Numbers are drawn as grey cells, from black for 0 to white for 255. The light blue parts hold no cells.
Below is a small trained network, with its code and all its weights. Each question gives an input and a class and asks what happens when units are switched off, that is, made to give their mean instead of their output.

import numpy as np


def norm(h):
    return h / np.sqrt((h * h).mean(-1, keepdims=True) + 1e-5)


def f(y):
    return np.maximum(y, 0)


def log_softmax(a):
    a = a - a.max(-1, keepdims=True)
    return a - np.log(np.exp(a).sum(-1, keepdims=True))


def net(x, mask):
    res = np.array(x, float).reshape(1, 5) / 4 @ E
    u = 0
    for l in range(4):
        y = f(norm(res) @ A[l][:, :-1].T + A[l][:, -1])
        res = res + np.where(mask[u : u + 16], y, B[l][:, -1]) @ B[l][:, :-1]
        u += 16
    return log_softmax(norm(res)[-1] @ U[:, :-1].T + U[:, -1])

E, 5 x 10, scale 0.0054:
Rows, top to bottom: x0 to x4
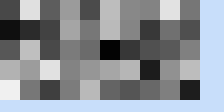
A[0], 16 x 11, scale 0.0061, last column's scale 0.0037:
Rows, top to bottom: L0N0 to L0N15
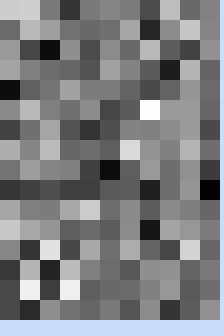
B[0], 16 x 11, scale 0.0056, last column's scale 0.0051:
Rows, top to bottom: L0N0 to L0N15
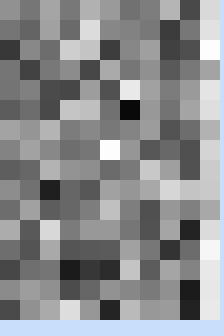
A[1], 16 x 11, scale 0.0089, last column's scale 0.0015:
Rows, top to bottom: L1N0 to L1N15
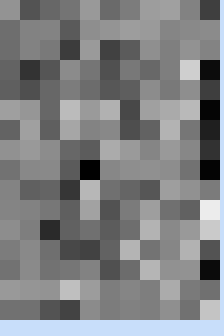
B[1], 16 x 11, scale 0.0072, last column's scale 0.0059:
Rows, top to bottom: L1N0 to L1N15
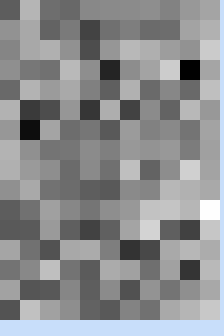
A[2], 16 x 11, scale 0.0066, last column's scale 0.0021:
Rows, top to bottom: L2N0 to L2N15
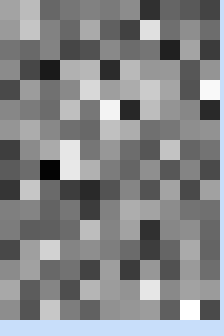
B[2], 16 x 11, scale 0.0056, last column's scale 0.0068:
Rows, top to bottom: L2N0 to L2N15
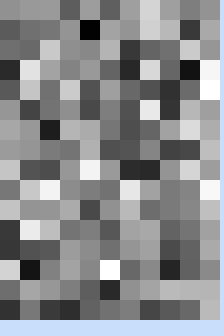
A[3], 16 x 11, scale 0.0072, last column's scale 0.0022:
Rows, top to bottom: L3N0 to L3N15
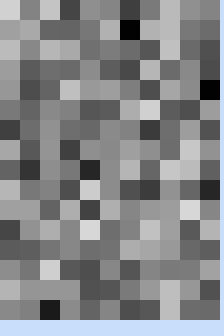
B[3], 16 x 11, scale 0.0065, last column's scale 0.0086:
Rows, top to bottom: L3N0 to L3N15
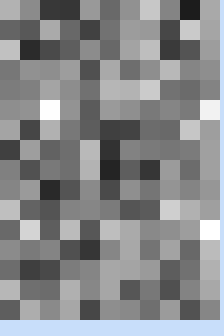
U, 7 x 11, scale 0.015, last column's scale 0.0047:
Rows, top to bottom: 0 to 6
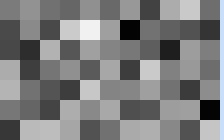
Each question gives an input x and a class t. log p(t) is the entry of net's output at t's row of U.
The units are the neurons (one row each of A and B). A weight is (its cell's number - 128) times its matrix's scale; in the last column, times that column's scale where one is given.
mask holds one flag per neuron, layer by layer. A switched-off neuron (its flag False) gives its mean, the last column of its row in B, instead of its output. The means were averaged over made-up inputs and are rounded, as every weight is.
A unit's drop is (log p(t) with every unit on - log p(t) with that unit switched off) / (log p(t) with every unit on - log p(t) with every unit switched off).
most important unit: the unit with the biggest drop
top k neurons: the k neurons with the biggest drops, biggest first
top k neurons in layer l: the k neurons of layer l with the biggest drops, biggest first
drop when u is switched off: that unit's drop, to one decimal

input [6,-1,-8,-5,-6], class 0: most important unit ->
L1N8
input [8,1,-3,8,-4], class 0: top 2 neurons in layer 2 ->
(L2N6 L2N3)
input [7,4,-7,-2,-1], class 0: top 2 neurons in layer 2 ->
(L2N3 L2N6)
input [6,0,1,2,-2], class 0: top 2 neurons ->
(L0N2 L0N15)
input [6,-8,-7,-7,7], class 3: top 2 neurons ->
(L1N5 L0N5)
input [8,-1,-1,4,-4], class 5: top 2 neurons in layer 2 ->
(L2N6 L2N3)
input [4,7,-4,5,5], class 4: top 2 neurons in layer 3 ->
(L3N5 L3N2)
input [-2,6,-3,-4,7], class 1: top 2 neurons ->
(L0N2 L2N8)
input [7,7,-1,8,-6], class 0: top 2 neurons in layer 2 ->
(L2N3 L2N6)
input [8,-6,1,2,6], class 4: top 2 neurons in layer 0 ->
(L0N11 L0N14)
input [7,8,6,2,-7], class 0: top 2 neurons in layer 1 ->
(L1N8 L1N12)
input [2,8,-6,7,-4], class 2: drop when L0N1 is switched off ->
0.0
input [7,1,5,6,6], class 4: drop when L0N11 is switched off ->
0.1
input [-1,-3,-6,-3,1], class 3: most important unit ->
L0N13
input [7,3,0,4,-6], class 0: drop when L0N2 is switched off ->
0.2
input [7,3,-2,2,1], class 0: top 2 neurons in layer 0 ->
(L0N2 L0N15)
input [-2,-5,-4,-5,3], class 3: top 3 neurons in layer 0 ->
(L0N13 L0N5 L0N12)
